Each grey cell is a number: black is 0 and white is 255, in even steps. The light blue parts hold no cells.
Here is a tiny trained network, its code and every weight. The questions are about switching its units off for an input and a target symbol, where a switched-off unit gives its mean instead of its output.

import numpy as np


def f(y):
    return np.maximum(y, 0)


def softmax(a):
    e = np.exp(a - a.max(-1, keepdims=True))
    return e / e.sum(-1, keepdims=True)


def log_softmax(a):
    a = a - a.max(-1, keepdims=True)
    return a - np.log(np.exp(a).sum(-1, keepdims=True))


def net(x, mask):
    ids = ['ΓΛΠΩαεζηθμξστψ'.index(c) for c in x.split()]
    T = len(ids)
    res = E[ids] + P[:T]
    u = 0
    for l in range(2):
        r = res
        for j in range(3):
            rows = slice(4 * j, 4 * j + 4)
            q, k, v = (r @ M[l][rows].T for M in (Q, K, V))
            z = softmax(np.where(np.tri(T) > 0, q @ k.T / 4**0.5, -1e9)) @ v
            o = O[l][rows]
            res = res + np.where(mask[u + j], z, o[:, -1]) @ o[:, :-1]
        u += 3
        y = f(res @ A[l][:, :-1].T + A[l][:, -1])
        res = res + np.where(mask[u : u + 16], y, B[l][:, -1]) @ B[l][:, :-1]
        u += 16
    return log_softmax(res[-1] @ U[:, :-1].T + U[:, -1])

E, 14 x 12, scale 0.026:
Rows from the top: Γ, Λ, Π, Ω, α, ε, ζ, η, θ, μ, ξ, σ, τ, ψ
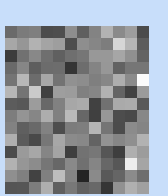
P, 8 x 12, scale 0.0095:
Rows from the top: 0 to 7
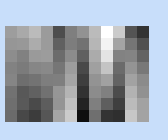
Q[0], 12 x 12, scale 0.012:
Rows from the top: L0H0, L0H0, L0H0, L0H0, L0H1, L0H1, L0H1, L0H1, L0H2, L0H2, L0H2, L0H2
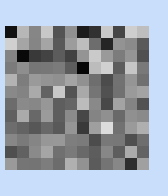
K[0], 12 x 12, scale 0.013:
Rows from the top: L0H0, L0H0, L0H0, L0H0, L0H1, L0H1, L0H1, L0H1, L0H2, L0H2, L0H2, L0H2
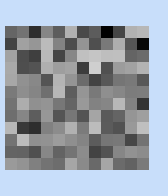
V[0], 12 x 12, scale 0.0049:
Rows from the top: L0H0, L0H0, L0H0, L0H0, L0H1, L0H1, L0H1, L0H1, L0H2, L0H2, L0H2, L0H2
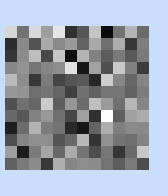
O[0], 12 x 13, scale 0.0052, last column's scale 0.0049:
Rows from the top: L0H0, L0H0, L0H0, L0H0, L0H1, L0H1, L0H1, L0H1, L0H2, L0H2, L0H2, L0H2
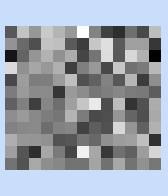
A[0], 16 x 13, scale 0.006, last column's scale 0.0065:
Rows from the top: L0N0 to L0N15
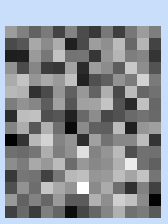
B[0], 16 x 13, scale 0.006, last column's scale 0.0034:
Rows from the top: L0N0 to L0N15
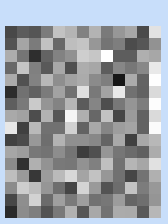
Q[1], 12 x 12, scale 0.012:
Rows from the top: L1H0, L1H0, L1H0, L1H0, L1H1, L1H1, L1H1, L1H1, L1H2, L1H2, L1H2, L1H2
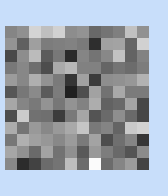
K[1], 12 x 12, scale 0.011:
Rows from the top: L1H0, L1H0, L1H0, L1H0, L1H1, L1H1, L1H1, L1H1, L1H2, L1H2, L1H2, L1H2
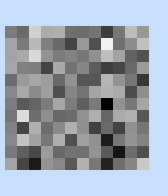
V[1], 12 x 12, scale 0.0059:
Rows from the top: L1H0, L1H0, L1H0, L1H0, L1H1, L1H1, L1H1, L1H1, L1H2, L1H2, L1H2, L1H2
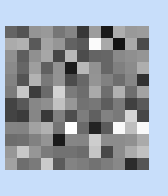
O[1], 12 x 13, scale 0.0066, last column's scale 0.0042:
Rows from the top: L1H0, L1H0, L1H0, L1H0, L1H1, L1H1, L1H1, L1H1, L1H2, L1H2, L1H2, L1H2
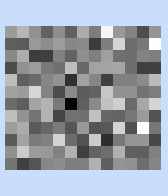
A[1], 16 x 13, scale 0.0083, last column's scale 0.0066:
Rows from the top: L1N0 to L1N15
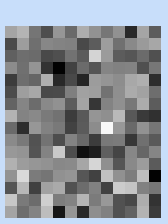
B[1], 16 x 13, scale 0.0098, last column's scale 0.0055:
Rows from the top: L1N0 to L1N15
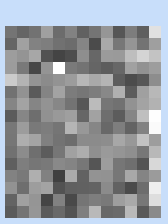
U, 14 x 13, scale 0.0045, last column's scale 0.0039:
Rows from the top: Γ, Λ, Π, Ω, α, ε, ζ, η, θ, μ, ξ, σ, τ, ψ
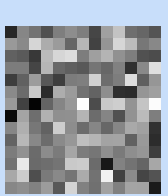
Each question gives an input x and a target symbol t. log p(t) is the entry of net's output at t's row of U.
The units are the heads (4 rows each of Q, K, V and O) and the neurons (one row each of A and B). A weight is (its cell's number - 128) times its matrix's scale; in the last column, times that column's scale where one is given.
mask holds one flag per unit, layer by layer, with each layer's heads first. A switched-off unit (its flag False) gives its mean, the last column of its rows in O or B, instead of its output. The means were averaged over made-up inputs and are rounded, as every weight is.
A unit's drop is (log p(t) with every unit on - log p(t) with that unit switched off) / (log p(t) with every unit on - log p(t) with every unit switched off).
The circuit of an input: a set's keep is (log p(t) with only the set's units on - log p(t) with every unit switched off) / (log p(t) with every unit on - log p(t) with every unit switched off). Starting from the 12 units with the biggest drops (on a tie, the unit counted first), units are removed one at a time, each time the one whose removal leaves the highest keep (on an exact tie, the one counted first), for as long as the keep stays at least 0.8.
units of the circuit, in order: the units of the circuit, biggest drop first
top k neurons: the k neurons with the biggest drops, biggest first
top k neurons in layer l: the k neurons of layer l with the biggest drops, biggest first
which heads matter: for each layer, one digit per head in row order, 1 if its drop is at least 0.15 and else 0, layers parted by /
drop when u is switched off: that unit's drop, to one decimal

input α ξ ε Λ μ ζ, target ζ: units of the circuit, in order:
[L1H2, L0N2]
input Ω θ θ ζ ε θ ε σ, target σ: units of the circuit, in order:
[L0H0]
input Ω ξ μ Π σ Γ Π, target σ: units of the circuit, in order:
[L0H0, L1H1]
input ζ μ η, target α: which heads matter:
100 / 100
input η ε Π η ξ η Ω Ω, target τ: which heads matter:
100 / 010
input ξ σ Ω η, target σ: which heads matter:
100 / 010
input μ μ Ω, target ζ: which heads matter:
100 / 001
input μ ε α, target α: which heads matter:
110 / 100
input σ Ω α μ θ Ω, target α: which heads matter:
010 / 001
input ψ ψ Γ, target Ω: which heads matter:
000 / 001
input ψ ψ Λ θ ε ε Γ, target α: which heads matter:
000 / 001
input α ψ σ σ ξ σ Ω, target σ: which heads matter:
100 / 000
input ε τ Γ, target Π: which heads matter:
100 / 101
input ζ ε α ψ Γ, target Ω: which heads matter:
010 / 001
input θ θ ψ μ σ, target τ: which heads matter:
000 / 100
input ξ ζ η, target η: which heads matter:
100 / 000
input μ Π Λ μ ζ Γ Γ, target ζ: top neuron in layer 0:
[L0N5]
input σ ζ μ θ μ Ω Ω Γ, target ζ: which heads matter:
001 / 001
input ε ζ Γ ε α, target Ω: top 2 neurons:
[L1N13, L1N0]
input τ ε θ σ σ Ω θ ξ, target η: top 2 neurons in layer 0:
[L0N7, L0N9]
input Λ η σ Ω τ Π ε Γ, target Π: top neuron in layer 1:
[L1N3]
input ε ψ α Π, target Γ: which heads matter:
100 / 011
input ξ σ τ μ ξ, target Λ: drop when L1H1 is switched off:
0.2
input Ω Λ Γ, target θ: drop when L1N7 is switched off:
0.1
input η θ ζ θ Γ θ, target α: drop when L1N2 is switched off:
0.4
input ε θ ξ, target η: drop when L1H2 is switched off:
0.0
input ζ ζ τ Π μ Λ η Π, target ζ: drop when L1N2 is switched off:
0.1
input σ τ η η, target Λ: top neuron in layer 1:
[L1N14]
